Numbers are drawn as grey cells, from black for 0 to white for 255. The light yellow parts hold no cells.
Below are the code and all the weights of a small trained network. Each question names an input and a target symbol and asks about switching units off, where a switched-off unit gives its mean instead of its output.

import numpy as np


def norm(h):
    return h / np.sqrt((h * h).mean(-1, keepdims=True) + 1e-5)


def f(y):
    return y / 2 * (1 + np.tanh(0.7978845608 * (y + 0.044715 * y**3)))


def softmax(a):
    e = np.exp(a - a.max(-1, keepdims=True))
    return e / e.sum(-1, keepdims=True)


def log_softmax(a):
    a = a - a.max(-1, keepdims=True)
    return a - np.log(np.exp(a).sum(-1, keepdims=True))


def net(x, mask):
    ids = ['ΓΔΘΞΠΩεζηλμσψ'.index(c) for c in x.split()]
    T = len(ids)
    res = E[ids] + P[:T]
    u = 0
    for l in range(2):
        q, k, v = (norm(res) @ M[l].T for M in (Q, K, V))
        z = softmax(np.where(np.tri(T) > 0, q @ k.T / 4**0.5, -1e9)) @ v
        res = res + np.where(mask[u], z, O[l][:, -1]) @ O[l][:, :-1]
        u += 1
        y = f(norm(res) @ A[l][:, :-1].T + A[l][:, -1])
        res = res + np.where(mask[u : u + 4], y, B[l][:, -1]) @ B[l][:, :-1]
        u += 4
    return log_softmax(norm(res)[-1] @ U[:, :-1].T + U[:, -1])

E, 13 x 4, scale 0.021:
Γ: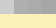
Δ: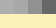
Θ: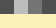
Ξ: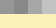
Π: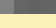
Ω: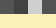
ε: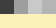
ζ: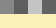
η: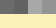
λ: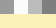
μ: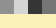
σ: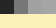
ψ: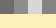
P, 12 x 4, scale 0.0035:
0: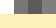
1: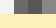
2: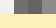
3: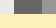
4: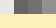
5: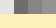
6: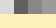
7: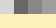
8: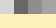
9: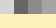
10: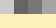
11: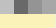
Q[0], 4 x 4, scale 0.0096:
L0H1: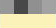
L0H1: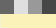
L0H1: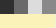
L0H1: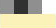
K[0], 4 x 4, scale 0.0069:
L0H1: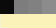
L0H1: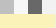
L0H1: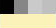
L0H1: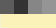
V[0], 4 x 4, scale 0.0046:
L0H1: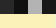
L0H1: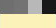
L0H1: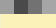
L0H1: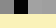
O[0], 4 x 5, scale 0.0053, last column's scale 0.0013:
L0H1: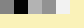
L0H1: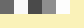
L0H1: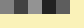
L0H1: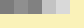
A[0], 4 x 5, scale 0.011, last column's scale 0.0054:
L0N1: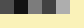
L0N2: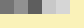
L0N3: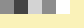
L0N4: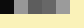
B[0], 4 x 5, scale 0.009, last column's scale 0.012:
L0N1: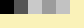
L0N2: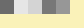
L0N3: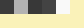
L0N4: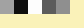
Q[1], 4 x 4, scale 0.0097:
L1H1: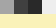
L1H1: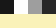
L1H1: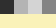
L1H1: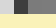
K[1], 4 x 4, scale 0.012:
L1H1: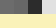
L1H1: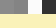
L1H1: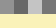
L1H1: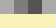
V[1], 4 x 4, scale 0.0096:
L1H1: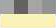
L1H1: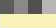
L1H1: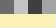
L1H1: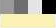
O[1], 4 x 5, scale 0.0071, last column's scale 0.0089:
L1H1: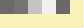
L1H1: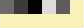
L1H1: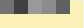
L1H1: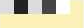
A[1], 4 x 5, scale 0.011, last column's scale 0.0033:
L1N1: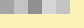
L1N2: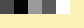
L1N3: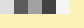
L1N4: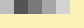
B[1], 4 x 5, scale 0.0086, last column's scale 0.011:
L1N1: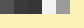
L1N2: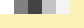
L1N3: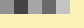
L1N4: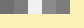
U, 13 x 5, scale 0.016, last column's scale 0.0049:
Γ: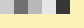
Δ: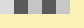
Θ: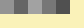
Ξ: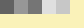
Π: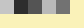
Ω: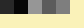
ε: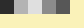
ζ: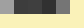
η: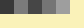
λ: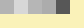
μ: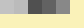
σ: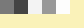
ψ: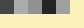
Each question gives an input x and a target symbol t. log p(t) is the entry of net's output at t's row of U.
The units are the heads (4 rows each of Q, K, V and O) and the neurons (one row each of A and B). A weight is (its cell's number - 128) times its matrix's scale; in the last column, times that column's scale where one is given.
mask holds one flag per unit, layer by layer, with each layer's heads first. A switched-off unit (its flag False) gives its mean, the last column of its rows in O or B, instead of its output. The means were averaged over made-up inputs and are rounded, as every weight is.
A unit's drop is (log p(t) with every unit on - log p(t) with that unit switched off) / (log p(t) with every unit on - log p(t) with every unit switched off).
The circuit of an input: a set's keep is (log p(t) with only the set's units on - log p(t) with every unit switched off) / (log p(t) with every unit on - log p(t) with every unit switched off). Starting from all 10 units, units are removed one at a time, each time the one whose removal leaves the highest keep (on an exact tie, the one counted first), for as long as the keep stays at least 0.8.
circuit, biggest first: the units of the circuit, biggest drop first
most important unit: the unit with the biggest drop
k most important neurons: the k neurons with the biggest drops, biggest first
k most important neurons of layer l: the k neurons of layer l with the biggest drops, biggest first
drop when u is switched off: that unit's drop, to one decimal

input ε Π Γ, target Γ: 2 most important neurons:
L1N1; L0N1
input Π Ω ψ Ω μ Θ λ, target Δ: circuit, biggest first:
L1H1; L0N1; L1N3
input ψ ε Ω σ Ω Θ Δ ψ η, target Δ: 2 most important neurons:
L0N4; L1N2
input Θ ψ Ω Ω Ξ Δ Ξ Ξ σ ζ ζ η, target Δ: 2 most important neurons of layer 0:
L0N4; L0N3
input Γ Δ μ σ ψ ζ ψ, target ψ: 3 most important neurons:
L0N3; L0N4; L1N2
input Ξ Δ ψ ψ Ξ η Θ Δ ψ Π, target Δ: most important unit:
L0N1
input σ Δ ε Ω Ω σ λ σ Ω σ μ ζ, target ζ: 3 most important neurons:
L0N3; L1N2; L0N2
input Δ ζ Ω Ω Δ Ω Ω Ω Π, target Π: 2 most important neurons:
L1N2; L0N1
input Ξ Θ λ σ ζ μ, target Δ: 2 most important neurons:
L0N4; L0N3
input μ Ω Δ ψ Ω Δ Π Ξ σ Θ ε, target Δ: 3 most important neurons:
L0N4; L0N1; L0N3
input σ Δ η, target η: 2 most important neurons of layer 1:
L1N3; L1N2
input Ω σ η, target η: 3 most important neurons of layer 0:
L0N3; L0N4; L0N1
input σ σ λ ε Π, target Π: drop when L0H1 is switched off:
0.1
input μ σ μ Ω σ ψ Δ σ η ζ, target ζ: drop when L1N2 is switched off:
0.5
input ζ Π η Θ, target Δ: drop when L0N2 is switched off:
0.0
